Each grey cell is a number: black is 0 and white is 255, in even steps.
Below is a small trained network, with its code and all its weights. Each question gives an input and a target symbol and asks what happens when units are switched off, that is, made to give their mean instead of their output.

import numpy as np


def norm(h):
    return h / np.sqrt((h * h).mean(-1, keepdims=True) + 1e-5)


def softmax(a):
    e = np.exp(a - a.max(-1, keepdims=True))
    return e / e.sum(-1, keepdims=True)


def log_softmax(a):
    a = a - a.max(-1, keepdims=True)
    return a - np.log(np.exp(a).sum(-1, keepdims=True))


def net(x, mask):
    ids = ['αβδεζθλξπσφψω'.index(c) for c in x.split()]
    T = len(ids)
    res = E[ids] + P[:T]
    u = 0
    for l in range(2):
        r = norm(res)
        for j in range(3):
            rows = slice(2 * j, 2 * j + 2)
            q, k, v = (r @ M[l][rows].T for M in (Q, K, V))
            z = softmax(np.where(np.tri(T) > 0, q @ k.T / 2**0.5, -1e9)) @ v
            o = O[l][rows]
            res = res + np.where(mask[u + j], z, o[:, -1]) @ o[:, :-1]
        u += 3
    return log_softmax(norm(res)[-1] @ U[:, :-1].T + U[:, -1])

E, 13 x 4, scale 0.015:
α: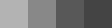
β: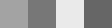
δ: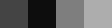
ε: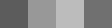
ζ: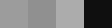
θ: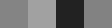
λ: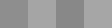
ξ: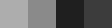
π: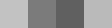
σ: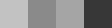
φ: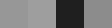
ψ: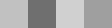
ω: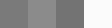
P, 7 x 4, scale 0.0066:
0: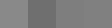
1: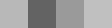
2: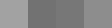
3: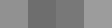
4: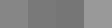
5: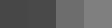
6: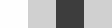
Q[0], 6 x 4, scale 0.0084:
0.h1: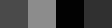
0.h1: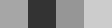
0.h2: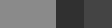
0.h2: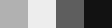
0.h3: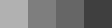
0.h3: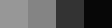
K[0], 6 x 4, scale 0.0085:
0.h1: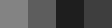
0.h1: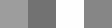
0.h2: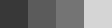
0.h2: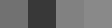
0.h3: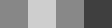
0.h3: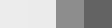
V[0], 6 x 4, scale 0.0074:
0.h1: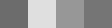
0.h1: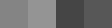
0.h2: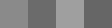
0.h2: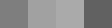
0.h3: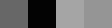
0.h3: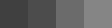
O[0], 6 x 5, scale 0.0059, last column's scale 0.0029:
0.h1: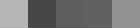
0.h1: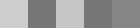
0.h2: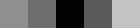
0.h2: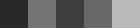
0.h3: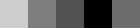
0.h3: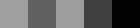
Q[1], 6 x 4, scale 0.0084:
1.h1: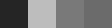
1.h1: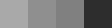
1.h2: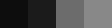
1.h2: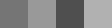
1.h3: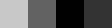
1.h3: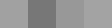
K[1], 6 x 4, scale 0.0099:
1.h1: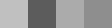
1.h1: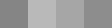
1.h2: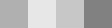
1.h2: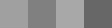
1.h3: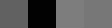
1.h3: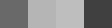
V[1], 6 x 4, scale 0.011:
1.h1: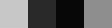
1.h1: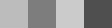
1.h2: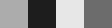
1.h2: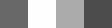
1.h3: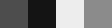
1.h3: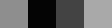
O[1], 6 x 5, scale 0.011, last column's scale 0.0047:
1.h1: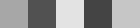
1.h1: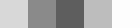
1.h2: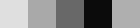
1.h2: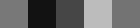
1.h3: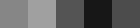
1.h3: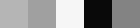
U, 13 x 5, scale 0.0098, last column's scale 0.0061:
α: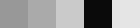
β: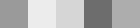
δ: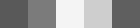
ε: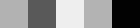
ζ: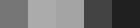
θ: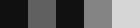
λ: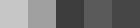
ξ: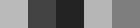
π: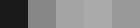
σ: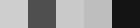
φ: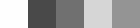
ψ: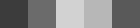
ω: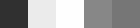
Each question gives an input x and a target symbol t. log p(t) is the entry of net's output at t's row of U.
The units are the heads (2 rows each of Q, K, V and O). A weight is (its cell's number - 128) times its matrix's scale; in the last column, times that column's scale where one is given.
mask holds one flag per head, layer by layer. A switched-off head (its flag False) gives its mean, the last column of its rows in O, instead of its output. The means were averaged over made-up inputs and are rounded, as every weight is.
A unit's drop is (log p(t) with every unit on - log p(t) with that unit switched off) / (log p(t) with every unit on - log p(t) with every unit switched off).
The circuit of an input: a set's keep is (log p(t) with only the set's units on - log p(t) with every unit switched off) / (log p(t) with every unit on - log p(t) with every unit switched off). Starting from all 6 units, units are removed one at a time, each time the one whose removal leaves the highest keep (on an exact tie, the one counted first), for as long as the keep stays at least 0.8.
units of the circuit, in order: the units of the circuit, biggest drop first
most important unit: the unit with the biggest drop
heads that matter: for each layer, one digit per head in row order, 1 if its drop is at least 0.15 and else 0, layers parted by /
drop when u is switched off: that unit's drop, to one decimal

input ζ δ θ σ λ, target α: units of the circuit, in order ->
(0.h3 1.h3)
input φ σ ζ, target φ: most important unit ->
0.h2
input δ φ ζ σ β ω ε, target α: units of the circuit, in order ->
(0.h3 1.h3)
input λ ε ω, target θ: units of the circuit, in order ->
(1.h1 1.h3)
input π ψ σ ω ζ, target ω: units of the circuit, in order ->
(1.h2 0.h1)
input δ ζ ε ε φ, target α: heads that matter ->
000 / 001
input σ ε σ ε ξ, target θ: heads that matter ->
100 / 110
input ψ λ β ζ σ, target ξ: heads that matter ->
101 / 011
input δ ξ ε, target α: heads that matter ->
001 / 000
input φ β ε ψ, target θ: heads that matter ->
000 / 100
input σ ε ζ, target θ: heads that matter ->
000 / 011
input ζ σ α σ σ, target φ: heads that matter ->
100 / 000
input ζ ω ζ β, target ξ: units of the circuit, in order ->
(1.h3 1.h1)
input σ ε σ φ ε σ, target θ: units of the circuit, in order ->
(1.h1)
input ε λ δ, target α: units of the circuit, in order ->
(1.h3 0.h3)
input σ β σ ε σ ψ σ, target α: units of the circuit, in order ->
(0.h2 1.h3)
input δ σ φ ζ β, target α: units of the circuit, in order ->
(0.h3 1.h3)
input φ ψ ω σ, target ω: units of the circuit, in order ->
(1.h2 1.h1)
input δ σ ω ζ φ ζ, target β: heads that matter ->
111 / 110
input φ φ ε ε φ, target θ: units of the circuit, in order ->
(1.h1)
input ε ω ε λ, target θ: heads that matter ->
000 / 100
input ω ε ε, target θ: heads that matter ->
000 / 000
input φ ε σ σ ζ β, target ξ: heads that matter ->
000 / 000
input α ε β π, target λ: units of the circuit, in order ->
(0.h1 1.h3 1.h2)
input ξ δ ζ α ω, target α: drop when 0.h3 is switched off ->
1.1
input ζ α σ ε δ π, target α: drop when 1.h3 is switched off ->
0.5
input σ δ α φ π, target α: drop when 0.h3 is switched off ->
0.2
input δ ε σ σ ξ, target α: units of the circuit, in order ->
(1.h3)
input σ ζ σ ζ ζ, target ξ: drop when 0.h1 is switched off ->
0.0
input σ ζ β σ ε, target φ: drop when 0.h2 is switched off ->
0.1
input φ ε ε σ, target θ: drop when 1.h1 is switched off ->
0.2
